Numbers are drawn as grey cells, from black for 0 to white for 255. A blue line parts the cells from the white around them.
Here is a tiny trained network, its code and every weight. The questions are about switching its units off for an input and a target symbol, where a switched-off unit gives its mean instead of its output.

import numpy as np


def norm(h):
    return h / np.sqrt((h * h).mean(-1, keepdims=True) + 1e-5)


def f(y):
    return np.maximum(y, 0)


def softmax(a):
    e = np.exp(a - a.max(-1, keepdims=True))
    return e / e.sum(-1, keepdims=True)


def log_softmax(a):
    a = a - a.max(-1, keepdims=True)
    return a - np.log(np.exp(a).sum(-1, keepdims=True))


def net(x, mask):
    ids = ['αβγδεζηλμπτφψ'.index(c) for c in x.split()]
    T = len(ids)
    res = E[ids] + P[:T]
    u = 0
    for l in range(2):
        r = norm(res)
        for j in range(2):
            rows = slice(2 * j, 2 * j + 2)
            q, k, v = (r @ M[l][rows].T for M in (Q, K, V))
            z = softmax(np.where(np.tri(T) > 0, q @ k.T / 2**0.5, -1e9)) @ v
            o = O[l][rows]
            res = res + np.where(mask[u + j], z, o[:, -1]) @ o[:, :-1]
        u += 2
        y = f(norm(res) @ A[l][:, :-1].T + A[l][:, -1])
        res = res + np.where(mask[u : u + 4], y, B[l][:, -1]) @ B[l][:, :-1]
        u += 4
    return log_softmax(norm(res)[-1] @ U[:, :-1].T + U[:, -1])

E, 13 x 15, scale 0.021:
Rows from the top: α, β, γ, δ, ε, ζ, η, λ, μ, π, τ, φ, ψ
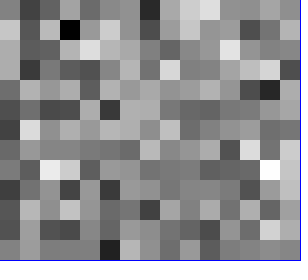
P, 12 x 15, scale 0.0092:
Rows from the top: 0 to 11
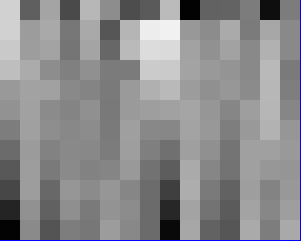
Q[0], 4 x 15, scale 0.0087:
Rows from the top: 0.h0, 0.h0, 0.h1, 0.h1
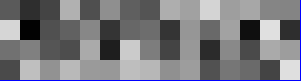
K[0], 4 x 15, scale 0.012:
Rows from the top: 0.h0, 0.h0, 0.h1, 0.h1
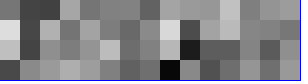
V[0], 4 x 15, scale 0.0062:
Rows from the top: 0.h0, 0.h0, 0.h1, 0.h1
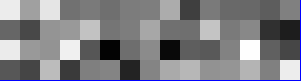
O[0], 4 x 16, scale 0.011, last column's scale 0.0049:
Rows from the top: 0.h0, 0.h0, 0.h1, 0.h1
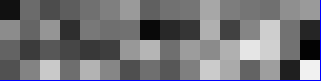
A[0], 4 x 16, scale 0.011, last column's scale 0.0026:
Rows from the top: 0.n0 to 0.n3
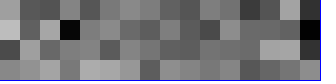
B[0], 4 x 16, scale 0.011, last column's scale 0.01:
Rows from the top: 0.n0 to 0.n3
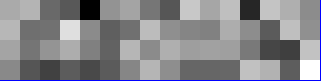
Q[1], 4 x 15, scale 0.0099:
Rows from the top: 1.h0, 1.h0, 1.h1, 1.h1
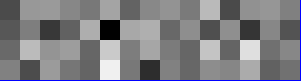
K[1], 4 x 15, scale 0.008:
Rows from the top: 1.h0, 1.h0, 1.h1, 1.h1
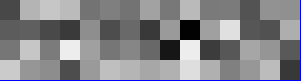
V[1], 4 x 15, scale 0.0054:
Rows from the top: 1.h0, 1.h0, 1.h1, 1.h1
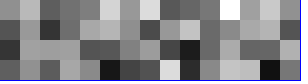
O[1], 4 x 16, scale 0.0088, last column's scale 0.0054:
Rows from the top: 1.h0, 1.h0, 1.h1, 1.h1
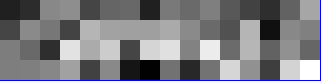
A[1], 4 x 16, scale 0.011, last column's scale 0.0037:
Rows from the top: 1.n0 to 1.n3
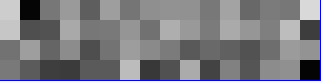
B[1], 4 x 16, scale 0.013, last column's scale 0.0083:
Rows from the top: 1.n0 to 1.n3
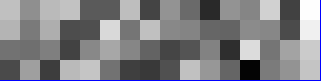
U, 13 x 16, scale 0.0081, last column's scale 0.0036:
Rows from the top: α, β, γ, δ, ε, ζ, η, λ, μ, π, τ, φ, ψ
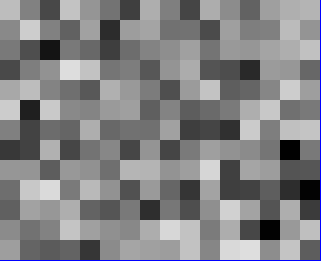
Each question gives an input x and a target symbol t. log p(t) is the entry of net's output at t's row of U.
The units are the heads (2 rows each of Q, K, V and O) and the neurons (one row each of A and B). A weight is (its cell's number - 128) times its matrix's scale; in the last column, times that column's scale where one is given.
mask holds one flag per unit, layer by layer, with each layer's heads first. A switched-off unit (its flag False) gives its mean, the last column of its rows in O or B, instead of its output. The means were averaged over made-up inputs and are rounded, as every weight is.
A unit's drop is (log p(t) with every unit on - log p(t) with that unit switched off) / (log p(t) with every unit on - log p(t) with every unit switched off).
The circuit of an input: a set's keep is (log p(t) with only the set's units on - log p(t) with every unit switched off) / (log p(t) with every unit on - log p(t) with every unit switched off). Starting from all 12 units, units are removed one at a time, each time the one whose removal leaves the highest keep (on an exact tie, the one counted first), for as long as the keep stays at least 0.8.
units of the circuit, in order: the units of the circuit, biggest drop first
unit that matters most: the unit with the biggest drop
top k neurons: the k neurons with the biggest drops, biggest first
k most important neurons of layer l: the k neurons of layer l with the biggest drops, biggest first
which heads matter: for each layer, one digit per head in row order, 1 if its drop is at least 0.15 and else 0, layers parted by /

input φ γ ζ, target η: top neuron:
[1.n2]
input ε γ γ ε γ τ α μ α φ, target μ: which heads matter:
10 / 01
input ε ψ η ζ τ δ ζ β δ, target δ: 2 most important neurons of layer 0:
[0.n3; 0.n2]
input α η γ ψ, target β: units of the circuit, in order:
[1.h0; 1.h1; 1.n0]
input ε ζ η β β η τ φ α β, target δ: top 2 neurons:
[0.n3; 1.n3]
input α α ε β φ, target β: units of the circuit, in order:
[1.h0; 1.h1; 1.n1]
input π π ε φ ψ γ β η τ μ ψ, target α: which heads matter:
01 / 11
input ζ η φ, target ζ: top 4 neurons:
[0.n1; 0.n2; 0.n0; 1.n1]
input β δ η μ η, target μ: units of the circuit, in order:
[1.h1; 0.n3]
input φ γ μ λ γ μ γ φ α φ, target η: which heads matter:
11 / 00
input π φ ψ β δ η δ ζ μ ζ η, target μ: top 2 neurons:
[0.n3; 1.n0]
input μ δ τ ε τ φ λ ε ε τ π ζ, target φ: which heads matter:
00 / 00
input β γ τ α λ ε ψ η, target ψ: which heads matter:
01 / 00
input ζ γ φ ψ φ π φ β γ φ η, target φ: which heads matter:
10 / 00
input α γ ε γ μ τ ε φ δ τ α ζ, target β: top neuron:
[0.n2]
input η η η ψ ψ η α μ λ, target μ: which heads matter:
11 / 01
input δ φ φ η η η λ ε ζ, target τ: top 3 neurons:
[0.n1; 0.n2; 0.n3]
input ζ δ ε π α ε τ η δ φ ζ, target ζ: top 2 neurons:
[0.n2; 0.n1]
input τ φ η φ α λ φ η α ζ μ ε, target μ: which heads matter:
00 / 01
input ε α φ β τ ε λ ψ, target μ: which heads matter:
11 / 01
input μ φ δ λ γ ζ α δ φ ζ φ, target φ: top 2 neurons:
[0.n2; 0.n3]
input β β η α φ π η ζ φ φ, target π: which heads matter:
01 / 00
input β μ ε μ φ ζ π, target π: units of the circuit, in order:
[0.h1]
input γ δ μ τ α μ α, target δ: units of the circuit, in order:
[1.h1; 1.n3]
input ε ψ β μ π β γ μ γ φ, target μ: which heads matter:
11 / 01
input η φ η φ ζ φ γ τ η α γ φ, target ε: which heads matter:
11 / 00
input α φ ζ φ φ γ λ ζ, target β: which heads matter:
00 / 11
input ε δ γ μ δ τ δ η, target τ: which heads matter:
01 / 01
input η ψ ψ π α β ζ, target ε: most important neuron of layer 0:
[0.n0]
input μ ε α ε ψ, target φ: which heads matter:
10 / 01
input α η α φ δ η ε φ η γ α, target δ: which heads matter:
00 / 01
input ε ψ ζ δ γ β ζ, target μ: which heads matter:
11 / 01
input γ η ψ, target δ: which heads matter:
00 / 10
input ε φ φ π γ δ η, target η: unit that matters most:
0.n3
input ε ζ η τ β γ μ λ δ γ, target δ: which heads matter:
00 / 11
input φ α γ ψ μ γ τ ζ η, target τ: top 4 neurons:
[1.n1; 0.n3; 0.n2; 1.n0]
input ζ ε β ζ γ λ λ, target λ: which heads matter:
01 / 00
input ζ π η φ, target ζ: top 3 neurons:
[0.n1; 0.n2; 0.n0]
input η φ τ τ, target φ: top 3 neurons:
[0.n3; 1.n0; 1.n2]
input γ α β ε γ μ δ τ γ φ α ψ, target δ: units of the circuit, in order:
[1.n3]
